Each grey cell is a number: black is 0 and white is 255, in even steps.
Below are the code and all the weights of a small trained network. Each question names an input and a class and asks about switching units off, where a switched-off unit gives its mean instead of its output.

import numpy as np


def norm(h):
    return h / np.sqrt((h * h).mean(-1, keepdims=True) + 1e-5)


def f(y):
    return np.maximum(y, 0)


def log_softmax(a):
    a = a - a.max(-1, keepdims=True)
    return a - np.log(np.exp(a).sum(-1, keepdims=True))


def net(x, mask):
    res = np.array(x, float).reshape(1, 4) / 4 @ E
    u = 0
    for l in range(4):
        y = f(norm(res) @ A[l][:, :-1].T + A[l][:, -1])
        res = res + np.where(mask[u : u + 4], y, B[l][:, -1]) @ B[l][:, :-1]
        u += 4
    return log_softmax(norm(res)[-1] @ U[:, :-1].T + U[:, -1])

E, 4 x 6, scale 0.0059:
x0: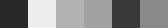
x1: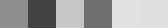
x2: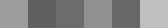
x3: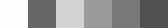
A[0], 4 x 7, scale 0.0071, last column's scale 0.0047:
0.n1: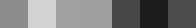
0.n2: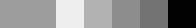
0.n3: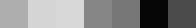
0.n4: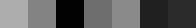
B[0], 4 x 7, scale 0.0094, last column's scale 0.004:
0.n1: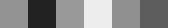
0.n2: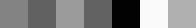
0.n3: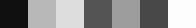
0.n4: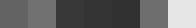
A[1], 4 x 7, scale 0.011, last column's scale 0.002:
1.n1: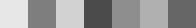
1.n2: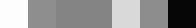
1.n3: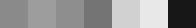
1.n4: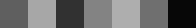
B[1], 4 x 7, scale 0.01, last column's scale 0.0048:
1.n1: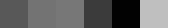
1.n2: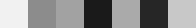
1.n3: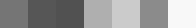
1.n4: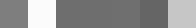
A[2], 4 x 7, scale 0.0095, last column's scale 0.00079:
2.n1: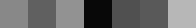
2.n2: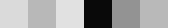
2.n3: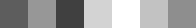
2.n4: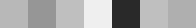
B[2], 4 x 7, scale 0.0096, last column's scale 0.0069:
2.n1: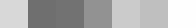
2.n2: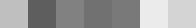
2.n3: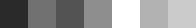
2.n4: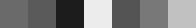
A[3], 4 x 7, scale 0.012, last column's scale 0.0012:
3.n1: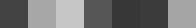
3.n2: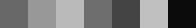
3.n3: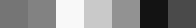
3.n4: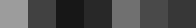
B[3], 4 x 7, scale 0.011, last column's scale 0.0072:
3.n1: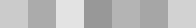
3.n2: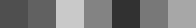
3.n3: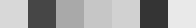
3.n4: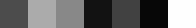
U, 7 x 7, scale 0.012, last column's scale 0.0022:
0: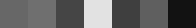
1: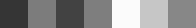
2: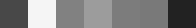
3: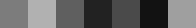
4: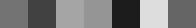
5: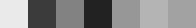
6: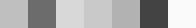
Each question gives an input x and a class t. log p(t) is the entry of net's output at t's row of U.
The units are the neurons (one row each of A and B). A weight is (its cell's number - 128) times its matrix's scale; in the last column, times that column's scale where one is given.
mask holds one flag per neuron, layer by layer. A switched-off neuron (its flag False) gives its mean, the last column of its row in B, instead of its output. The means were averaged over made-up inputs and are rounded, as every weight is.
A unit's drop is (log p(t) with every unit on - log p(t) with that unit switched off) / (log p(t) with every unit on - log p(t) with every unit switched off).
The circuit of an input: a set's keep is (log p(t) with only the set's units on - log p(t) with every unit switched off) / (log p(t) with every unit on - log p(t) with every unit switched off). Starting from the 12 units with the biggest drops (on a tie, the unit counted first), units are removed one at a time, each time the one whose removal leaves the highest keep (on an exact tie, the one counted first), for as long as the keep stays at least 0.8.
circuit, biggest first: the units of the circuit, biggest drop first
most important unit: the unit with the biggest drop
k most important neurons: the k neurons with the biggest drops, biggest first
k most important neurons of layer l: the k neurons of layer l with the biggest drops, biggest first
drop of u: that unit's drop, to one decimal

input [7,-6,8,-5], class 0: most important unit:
0.n3
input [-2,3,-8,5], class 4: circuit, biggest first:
0.n2, 1.n1
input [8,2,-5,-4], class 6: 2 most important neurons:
1.n3, 2.n1
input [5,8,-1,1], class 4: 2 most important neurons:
1.n1, 0.n2
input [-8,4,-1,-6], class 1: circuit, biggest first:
2.n3, 1.n1
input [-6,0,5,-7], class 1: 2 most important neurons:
2.n3, 1.n1
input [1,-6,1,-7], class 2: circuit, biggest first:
1.n4, 1.n2
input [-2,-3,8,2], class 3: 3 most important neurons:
0.n3, 1.n2, 3.n4
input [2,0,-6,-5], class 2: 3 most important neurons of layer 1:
1.n4, 1.n3, 1.n2
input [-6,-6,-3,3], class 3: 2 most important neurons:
0.n4, 3.n4
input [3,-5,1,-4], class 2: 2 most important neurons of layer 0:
0.n3, 0.n2
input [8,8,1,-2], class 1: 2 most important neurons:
1.n3, 2.n3
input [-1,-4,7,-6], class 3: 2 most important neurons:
1.n3, 0.n3
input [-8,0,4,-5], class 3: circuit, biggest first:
3.n4
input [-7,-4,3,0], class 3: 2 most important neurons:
3.n4, 0.n4
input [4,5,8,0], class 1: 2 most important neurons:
1.n3, 2.n3
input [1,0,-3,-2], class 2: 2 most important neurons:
0.n3, 1.n3
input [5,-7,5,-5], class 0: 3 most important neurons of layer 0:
0.n3, 0.n1, 0.n4
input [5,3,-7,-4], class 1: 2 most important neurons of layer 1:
1.n1, 1.n2
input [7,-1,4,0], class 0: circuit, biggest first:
2.n4
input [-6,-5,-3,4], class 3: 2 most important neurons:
0.n4, 3.n4
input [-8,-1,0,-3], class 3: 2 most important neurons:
3.n4, 0.n4
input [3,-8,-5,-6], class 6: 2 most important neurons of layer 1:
1.n1, 1.n3
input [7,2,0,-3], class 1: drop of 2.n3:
0.4
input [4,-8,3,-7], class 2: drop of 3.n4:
0.3
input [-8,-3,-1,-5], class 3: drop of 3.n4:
0.1
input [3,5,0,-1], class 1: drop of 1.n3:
2.1
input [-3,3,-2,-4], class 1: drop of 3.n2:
0.0
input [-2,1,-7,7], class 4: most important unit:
0.n2
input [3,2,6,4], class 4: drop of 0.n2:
0.1
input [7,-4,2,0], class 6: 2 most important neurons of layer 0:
0.n3, 0.n2
